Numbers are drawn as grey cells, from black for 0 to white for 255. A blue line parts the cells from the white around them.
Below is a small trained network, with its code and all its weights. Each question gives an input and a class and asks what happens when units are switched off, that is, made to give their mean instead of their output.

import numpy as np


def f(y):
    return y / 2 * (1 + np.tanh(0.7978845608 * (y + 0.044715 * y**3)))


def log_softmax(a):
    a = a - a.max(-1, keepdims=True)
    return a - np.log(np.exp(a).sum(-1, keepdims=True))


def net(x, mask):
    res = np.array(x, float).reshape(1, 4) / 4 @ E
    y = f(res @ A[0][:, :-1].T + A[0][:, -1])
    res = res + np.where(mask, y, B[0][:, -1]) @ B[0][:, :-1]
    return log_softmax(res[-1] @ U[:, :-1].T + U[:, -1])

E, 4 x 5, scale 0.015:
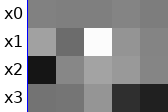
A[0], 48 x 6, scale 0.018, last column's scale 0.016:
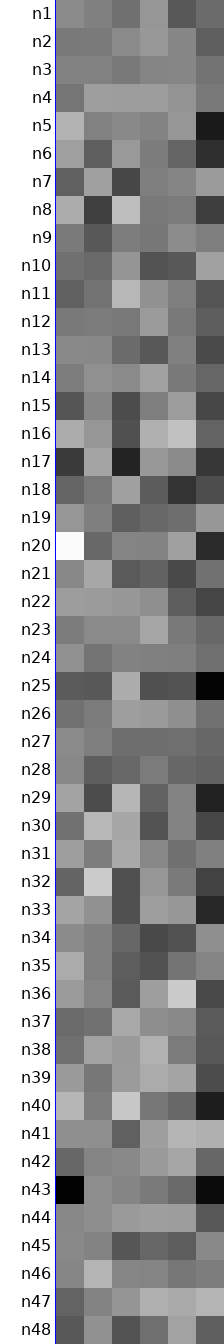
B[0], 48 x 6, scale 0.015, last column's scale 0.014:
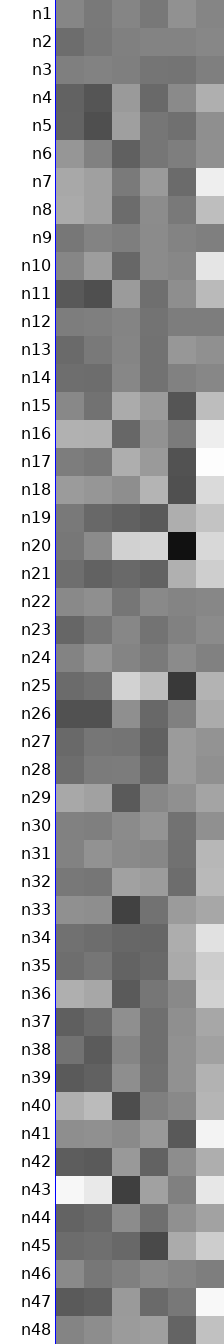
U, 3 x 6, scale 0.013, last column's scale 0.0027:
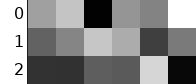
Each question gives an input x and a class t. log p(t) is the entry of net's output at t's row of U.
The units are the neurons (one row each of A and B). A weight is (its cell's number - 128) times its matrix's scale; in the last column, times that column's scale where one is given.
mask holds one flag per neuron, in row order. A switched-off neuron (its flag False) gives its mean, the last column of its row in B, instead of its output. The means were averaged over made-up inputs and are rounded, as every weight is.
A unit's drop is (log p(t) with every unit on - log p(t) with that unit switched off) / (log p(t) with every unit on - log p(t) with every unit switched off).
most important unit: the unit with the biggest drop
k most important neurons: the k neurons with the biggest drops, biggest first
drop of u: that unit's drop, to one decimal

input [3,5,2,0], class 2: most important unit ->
n20
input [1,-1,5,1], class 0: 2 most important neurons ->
[n43 n20]
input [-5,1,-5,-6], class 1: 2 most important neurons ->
[n20 n43]
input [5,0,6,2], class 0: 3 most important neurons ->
[n43 n20 n17]
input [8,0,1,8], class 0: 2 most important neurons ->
[n18 n20]
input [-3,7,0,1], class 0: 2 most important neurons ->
[n40 n29]
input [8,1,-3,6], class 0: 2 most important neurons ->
[n18 n47]
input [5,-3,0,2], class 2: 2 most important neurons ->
[n43 n16]
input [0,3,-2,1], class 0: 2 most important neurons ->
[n17 n25]
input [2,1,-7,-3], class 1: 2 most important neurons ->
[n20 n43]
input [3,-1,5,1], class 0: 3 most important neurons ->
[n43 n20 n25]
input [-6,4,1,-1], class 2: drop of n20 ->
0.3
